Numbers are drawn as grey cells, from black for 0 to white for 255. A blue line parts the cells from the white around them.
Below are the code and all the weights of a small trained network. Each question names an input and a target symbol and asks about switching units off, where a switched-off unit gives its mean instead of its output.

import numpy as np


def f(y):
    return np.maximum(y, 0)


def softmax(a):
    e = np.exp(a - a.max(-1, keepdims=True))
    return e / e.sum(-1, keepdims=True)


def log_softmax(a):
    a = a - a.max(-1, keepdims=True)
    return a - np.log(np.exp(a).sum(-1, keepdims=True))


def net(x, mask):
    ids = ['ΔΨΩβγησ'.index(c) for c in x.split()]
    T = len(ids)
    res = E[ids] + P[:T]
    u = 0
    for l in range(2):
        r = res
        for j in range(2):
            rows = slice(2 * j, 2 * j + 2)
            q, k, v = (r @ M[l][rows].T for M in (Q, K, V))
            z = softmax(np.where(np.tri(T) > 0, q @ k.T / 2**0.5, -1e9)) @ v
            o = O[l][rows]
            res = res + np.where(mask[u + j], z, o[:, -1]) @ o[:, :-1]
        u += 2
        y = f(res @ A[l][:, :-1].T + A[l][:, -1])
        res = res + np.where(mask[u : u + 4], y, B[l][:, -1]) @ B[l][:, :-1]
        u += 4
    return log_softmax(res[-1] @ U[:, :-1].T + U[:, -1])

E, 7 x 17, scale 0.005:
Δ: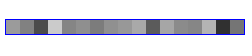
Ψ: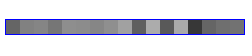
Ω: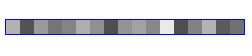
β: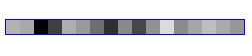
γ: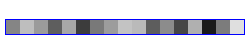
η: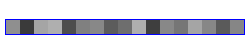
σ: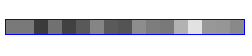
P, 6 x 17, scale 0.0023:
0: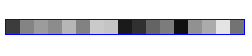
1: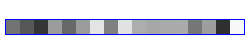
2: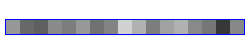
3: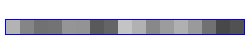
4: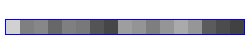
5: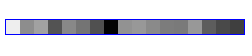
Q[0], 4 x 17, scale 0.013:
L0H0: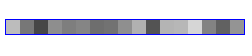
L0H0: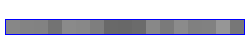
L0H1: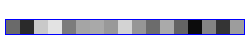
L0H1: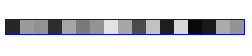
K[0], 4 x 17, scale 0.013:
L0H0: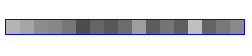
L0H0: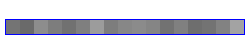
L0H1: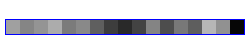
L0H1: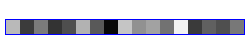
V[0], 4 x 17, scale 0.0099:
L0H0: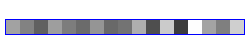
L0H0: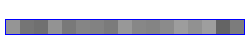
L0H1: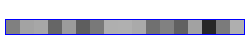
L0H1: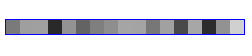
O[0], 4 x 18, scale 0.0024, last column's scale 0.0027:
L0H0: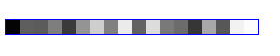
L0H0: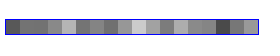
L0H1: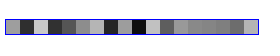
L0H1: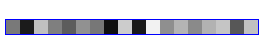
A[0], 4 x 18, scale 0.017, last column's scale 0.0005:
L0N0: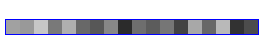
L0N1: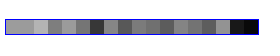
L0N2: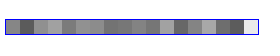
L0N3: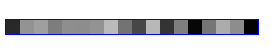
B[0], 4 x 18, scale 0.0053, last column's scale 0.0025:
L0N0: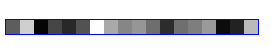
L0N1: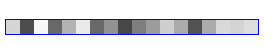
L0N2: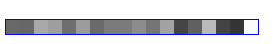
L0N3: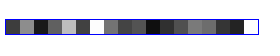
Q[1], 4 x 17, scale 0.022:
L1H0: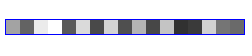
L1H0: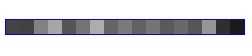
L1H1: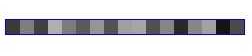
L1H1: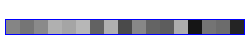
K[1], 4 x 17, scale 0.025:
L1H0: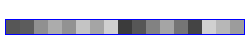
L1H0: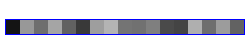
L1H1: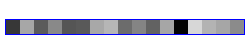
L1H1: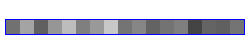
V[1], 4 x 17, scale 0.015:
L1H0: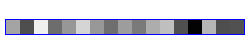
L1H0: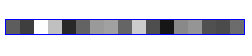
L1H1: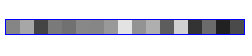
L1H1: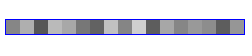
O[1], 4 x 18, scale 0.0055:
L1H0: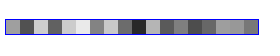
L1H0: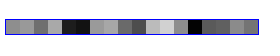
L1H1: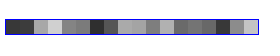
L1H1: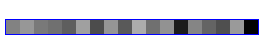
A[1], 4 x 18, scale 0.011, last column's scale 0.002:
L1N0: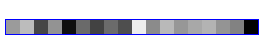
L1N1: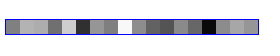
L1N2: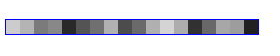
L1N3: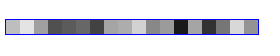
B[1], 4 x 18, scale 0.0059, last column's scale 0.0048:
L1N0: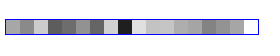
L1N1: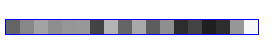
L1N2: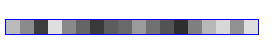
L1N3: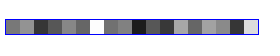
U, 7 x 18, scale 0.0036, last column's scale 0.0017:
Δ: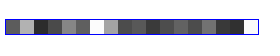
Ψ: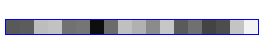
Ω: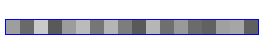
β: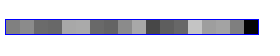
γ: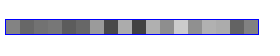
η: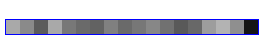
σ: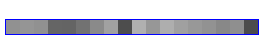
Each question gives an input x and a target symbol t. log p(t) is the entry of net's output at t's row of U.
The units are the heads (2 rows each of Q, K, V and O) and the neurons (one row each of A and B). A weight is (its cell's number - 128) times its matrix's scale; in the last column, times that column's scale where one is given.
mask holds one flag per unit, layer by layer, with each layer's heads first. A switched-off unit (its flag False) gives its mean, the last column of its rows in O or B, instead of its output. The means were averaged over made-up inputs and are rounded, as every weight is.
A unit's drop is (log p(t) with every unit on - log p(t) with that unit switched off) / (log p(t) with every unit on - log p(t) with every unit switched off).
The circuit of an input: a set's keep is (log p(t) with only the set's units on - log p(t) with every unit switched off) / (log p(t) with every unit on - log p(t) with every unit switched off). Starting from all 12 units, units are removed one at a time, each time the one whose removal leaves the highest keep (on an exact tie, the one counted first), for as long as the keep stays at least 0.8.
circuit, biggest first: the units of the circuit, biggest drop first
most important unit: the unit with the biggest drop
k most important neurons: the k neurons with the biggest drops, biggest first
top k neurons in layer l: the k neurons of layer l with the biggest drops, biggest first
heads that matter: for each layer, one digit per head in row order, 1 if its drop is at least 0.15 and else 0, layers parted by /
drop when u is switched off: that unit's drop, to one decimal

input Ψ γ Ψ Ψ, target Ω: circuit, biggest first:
(L0N1; L0H0; L1H0)
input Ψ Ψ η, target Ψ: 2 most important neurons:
(L0N0; L0N3)
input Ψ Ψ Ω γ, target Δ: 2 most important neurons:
(L1N3; L0N1)
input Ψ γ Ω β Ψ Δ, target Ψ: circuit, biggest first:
(L1H1; L0N0; L0H0)
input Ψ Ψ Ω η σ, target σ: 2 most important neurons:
(L1N0; L0N1)
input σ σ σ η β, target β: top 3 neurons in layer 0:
(L0N2; L0N3; L0N0)
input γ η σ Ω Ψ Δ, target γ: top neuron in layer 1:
(L1N1)
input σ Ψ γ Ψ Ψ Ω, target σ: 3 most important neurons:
(L1N0; L0N2; L0N1)
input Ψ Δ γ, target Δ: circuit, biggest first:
(L1N3; L1H1)
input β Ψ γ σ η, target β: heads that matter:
11 / 10
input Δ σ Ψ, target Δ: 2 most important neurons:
(L0N3; L1N3)
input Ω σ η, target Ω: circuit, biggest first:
(L1H0; L0N2)
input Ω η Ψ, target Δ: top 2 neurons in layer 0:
(L0N3; L0N1)
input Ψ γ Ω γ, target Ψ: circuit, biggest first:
(L1N1; L0N1; L1H1)
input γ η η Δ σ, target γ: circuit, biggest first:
(L0H1; L1H1)
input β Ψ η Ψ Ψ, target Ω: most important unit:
L0H0
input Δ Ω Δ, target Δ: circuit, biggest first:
(L0H1; L1H1; L1N3)
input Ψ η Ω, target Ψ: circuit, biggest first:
(L0N0; L1H1; L0H0)
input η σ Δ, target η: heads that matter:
00 / 11
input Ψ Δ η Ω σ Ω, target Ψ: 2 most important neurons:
(L0N0; L0N2)
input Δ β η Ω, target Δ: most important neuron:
(L1N3)
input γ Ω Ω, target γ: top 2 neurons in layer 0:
(L0N3; L0N2)
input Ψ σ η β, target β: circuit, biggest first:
(L1H0; L0N2)
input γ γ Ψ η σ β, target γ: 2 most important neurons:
(L0N3; L0N2)
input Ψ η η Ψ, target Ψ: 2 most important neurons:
(L0N0; L0N3)
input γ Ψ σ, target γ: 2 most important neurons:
(L0N3; L1N1)
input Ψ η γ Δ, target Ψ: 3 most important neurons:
(L0N0; L0N3; L1N3)
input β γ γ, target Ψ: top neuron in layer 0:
(L0N1)
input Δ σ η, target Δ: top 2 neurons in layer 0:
(L0N1; L0N2)
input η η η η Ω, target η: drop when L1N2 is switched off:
0.9
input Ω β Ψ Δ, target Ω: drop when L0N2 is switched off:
0.2
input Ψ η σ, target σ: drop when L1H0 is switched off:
0.7
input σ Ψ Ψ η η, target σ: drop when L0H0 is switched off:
0.0
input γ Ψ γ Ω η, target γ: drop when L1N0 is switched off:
0.0
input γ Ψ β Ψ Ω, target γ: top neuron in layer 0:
(L0N3)
